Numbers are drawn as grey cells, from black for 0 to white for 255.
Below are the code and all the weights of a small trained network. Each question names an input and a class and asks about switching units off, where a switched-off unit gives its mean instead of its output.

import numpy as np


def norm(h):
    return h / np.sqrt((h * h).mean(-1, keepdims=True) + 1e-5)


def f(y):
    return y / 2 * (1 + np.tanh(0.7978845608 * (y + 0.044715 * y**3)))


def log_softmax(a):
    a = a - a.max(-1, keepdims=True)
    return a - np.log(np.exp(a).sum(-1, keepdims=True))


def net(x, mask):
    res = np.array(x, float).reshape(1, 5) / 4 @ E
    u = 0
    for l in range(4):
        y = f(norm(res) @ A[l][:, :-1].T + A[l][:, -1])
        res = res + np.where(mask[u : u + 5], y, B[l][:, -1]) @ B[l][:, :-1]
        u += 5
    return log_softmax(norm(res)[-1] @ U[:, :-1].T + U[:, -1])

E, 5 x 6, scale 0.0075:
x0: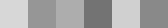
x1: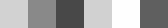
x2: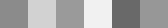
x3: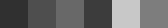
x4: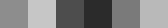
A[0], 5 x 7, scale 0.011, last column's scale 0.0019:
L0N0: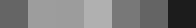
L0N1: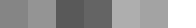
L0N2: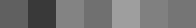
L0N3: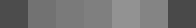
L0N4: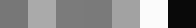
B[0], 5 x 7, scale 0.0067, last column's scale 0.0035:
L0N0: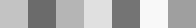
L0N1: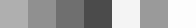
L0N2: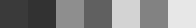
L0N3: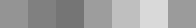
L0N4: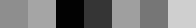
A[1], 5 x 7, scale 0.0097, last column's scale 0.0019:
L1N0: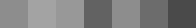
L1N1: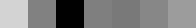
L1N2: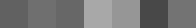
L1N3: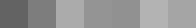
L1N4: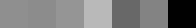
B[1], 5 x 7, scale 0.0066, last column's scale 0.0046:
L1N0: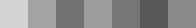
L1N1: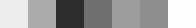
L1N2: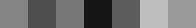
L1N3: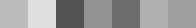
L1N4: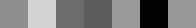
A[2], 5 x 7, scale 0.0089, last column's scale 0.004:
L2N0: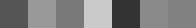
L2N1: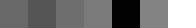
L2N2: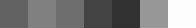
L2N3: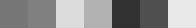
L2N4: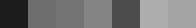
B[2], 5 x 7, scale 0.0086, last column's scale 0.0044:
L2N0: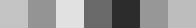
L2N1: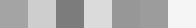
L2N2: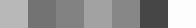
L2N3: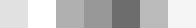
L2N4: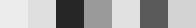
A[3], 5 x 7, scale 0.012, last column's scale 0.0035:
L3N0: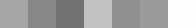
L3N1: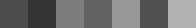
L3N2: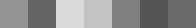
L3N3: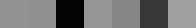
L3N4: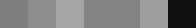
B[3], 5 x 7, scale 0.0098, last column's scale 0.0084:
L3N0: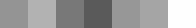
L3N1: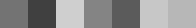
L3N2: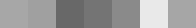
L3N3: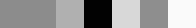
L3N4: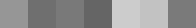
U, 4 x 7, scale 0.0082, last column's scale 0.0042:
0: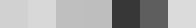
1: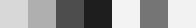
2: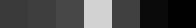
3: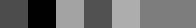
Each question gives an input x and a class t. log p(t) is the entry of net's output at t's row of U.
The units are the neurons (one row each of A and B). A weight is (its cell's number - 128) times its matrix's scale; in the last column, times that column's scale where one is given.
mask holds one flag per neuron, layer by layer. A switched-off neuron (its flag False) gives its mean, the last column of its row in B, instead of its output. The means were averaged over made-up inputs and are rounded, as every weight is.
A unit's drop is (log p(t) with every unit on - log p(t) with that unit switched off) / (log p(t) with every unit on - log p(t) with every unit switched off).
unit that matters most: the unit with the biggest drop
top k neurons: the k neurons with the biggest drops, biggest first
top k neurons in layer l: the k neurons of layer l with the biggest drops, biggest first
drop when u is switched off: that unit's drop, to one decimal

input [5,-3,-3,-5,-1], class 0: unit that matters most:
L3N3
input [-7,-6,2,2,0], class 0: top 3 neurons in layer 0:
(L0N1, L0N4, L0N2)
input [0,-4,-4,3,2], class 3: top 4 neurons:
(L2N3, L0N2, L3N1, L3N0)
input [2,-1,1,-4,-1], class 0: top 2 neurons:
(L3N3, L0N1)
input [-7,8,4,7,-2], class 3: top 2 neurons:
(L2N3, L2N1)
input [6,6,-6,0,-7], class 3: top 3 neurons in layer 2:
(L2N3, L2N4, L2N1)
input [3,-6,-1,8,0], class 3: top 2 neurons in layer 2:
(L2N3, L2N1)
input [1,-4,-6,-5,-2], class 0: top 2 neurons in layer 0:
(L0N4, L0N1)
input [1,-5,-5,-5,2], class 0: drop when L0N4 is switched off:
0.3
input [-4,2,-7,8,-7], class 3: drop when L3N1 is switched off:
0.1
